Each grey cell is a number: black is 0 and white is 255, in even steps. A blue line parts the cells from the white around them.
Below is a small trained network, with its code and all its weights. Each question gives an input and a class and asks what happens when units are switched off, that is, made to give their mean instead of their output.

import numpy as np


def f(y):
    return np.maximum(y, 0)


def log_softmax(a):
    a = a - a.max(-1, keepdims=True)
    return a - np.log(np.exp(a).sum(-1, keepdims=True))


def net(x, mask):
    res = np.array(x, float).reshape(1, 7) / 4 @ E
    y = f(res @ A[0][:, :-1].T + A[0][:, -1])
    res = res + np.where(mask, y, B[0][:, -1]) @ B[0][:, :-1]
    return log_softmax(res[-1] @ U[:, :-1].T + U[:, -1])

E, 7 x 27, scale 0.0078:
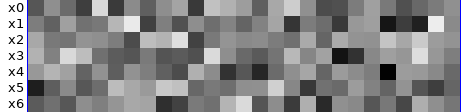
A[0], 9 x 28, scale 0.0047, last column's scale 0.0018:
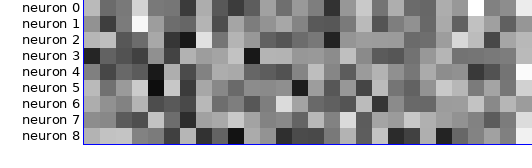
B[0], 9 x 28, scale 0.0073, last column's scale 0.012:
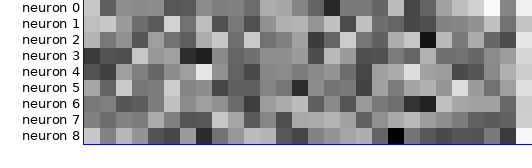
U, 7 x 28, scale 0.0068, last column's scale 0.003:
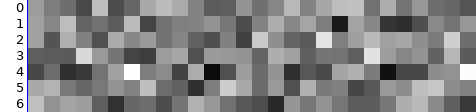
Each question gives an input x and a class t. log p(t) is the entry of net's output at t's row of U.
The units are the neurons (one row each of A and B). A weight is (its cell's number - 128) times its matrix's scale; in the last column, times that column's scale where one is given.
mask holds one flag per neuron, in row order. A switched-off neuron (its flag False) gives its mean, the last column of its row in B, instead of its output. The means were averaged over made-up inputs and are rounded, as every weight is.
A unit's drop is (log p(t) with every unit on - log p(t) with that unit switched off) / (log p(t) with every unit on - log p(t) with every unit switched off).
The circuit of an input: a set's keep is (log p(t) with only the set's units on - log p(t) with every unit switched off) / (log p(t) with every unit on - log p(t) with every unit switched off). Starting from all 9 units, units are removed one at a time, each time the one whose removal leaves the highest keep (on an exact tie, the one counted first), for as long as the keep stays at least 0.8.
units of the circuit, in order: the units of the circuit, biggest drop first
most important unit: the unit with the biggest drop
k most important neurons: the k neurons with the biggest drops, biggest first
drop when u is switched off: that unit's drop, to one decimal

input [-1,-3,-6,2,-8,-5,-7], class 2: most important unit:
neuron 5
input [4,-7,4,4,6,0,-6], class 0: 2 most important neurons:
[neuron 7; neuron 2]
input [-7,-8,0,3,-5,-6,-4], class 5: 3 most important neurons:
[neuron 6; neuron 1; neuron 8]
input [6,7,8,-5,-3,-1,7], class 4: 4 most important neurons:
[neuron 0; neuron 3; neuron 5; neuron 2]
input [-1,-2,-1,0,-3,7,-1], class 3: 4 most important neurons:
[neuron 3; neuron 2; neuron 5; neuron 1]
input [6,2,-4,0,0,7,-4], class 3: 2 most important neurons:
[neuron 3; neuron 1]
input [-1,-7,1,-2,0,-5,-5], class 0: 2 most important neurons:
[neuron 2; neuron 7]
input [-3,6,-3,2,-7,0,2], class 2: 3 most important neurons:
[neuron 8; neuron 2; neuron 3]
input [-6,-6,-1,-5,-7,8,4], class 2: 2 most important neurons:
[neuron 4; neuron 2]
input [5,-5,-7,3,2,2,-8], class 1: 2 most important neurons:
[neuron 8; neuron 0]
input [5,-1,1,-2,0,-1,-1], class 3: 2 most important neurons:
[neuron 3; neuron 2]
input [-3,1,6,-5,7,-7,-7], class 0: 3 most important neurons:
[neuron 2; neuron 7; neuron 1]
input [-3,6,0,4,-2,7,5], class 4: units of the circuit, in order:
[neuron 8; neuron 0]
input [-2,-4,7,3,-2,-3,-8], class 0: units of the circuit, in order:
[neuron 2]
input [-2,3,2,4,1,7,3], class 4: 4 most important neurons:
[neuron 8; neuron 0; neuron 5; neuron 1]
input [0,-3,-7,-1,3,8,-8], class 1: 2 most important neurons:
[neuron 8; neuron 2]
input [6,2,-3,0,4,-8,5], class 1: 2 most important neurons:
[neuron 8; neuron 2]
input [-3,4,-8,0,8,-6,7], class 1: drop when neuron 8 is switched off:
0.4
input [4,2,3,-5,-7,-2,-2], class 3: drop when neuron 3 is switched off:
0.2
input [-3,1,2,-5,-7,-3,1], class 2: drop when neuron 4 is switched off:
0.1
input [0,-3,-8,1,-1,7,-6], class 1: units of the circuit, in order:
[neuron 0]
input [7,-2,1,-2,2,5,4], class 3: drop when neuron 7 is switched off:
0.0
